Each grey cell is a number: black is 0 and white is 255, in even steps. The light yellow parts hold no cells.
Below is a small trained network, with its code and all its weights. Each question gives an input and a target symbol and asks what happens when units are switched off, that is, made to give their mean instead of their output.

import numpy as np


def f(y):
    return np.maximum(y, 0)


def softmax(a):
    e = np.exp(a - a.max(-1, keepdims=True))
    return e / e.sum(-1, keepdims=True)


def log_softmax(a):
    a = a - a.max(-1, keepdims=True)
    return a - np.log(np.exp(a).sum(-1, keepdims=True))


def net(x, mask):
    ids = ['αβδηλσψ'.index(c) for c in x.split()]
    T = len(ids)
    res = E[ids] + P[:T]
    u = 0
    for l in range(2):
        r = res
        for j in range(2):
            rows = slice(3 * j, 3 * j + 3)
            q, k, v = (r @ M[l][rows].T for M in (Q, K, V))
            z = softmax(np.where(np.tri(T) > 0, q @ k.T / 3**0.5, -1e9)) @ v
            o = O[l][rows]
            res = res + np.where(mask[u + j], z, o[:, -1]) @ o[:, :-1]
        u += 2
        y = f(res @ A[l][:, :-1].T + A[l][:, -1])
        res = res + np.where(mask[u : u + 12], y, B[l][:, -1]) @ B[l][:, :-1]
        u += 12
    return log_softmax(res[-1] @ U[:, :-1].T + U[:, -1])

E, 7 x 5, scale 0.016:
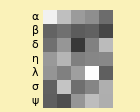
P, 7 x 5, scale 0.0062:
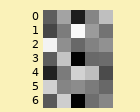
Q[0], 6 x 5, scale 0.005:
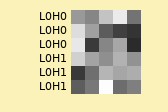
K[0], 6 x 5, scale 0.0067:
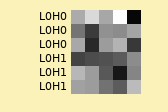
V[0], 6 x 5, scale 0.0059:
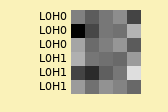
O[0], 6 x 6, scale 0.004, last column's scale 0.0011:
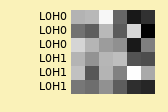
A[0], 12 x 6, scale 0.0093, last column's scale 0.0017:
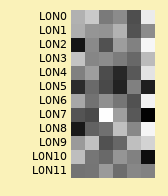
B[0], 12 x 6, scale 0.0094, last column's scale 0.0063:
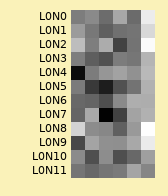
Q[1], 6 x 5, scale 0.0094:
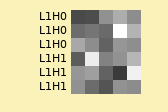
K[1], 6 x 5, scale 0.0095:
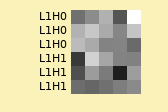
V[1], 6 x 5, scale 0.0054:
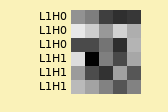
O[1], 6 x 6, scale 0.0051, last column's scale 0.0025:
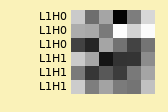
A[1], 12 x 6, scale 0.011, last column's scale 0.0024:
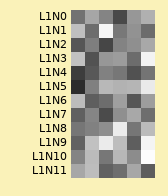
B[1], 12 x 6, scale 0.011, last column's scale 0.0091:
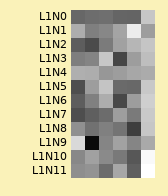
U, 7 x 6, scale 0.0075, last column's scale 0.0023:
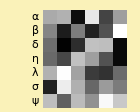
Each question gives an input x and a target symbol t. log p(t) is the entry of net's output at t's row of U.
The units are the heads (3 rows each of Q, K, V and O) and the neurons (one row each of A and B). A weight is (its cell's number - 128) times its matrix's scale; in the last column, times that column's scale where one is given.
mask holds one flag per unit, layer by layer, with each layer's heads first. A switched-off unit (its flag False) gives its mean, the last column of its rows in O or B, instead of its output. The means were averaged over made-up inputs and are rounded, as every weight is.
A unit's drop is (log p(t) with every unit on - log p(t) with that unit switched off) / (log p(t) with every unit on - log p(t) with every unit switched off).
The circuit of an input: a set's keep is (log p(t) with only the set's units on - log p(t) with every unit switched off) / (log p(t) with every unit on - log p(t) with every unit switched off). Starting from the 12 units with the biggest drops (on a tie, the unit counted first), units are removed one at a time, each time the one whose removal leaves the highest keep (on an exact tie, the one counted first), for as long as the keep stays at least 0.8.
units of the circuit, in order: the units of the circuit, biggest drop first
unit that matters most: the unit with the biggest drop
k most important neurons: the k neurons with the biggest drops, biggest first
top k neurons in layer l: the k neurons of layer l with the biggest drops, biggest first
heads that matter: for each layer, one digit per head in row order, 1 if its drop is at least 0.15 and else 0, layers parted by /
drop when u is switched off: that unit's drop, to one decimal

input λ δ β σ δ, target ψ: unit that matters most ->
L0N2
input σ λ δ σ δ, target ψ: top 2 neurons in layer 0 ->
L0N7, L0N2
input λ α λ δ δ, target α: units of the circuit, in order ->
L1N6, L1N3
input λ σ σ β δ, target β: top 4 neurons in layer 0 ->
L0N5, L0N2, L0N4, L0N0
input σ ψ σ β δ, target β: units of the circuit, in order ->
L1H0, L0N5, L0N2
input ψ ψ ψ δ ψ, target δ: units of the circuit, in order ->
L0N7, L1N7
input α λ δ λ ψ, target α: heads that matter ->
00 / 10
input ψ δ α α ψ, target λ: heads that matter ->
10 / 00
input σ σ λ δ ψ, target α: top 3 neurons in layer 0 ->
L0N7, L0N8, L0N5
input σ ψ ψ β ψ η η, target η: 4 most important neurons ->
L1N9, L1N5, L0N9, L0N8
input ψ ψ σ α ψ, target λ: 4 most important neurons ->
L0N7, L0N8, L0N2, L0N4
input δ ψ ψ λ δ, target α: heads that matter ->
00 / 11
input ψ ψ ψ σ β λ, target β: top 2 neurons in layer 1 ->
L1N6, L1N3
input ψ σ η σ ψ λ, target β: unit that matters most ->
L1N6
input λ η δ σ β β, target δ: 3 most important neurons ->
L0N4, L0N2, L0N8
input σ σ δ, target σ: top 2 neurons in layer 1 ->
L1N5, L1N9
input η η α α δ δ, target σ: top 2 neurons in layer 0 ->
L0N9, L0N8
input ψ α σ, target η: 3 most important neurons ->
L1N9, L1N5, L0N8
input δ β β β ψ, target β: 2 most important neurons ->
L0N7, L0N8
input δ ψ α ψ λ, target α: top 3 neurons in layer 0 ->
L0N7, L0N2, L0N6
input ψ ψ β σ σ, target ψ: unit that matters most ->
L1N1
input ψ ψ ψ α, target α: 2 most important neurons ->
L0N2, L0N9
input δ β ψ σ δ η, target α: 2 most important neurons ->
L0N2, L1N6
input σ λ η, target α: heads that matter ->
10 / 00
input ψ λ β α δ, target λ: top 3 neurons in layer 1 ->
L1N2, L1N9, L1N7
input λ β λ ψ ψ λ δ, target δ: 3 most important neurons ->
L0N5, L1N2, L0N4
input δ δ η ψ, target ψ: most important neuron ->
L0N8
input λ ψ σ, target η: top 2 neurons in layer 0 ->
L0N9, L0N8
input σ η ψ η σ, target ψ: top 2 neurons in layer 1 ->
L1N9, L1N1
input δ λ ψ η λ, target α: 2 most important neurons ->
L0N7, L0N2
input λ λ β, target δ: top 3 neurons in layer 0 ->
L0N4, L0N2, L0N6
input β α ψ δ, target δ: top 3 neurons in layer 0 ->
L0N5, L0N4, L0N9
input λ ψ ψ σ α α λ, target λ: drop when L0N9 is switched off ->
0.0
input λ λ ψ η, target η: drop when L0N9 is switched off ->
0.1
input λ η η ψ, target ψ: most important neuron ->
L1N1
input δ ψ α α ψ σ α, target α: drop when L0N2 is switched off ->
0.1
